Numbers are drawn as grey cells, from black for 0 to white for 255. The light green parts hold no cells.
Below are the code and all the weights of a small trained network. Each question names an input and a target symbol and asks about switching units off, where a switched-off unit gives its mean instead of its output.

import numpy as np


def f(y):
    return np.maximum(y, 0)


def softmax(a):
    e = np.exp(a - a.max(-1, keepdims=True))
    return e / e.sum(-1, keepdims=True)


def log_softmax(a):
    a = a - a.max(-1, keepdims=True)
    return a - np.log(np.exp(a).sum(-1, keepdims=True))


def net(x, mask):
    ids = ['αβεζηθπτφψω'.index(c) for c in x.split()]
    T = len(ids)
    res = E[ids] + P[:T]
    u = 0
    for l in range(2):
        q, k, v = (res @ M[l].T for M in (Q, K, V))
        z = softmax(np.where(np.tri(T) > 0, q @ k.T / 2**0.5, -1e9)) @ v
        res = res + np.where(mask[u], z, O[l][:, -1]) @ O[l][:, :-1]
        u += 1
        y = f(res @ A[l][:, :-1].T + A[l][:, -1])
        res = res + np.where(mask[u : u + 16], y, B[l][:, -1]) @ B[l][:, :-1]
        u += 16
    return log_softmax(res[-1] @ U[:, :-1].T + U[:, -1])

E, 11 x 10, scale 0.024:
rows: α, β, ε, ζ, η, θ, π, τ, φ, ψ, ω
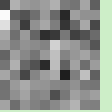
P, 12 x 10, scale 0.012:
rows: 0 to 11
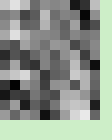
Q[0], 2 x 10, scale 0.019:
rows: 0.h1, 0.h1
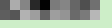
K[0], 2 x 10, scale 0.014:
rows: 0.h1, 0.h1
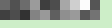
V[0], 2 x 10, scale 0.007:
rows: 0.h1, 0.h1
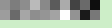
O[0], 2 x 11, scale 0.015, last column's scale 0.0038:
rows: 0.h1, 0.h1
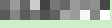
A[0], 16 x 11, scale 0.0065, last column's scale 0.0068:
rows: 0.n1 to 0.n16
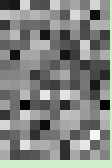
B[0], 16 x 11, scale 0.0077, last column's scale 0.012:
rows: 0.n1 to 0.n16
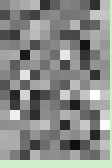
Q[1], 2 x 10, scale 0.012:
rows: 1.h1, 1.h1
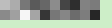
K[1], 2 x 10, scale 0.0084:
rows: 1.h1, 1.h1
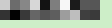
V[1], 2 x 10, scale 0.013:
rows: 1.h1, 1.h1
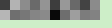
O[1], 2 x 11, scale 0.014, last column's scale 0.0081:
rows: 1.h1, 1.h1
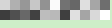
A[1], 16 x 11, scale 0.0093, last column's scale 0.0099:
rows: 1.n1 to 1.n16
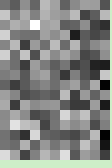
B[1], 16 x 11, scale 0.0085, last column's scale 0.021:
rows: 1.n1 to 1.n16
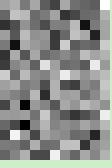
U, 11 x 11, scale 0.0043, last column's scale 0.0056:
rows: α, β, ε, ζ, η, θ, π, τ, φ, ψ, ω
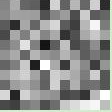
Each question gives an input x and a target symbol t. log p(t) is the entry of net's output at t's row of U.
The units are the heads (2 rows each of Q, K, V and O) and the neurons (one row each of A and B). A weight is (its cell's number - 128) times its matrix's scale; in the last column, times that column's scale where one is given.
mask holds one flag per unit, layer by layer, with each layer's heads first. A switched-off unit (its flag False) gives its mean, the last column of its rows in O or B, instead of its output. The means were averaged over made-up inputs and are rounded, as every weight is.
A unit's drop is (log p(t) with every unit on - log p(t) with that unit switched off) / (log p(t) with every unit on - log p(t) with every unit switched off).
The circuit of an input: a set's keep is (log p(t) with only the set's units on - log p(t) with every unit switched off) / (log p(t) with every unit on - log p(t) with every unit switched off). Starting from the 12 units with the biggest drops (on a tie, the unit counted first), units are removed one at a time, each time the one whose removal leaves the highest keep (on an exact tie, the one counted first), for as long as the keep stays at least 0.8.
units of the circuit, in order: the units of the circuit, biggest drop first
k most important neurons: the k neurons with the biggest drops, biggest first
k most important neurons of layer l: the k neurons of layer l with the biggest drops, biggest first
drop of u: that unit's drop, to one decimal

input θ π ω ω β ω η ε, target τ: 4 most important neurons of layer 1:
1.n10; 1.n7; 1.n8; 1.n16
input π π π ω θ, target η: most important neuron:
0.n10
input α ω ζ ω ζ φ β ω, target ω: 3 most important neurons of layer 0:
0.n6; 0.n15; 0.n2
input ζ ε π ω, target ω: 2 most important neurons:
1.n12; 1.n5
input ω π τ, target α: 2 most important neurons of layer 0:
0.n11; 0.n13
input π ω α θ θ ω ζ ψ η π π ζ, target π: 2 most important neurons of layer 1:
1.n14; 1.n10
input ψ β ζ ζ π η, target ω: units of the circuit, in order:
1.h1; 1.n12
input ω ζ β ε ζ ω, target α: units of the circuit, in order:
1.n9; 1.h1
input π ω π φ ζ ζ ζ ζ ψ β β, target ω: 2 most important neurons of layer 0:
0.n11; 0.n12
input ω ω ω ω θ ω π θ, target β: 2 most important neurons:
0.n1; 0.n13
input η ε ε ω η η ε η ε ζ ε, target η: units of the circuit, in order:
1.h1; 0.n5
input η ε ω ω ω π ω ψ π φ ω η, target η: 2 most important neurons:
0.n15; 0.n1
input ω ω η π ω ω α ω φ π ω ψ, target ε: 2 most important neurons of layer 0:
0.n15; 0.n13
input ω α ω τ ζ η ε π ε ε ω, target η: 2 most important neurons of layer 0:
0.n10; 0.n13
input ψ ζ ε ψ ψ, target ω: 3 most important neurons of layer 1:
1.n12; 1.n5; 1.n2
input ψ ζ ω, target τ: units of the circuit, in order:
1.h1; 1.n1
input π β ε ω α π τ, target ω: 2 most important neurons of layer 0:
0.n11; 0.n12
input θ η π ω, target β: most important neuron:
1.n4
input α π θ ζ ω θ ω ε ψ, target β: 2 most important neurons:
0.n13; 0.n1
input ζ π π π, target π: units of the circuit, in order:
0.h1
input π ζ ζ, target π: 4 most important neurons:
1.n14; 0.n9; 0.n1; 0.n4
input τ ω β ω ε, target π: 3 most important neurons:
1.n4; 1.n14; 1.n7
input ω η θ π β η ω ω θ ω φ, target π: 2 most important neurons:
0.n13; 1.n12
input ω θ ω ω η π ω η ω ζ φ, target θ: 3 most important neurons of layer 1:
1.n12; 1.n13; 1.n10
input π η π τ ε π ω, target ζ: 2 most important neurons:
1.n2; 1.n6
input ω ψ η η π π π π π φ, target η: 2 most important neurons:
0.n13; 0.n10
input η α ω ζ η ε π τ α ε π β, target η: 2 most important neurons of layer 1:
1.n10; 1.n14
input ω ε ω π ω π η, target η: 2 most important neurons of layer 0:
0.n10; 0.n13
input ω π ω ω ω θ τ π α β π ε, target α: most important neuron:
0.n2
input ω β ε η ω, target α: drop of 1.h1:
0.7
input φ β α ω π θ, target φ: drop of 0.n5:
0.1
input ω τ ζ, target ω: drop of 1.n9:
0.0
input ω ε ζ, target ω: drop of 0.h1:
0.3
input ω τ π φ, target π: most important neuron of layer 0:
0.n12
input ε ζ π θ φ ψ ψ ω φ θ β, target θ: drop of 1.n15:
-0.1
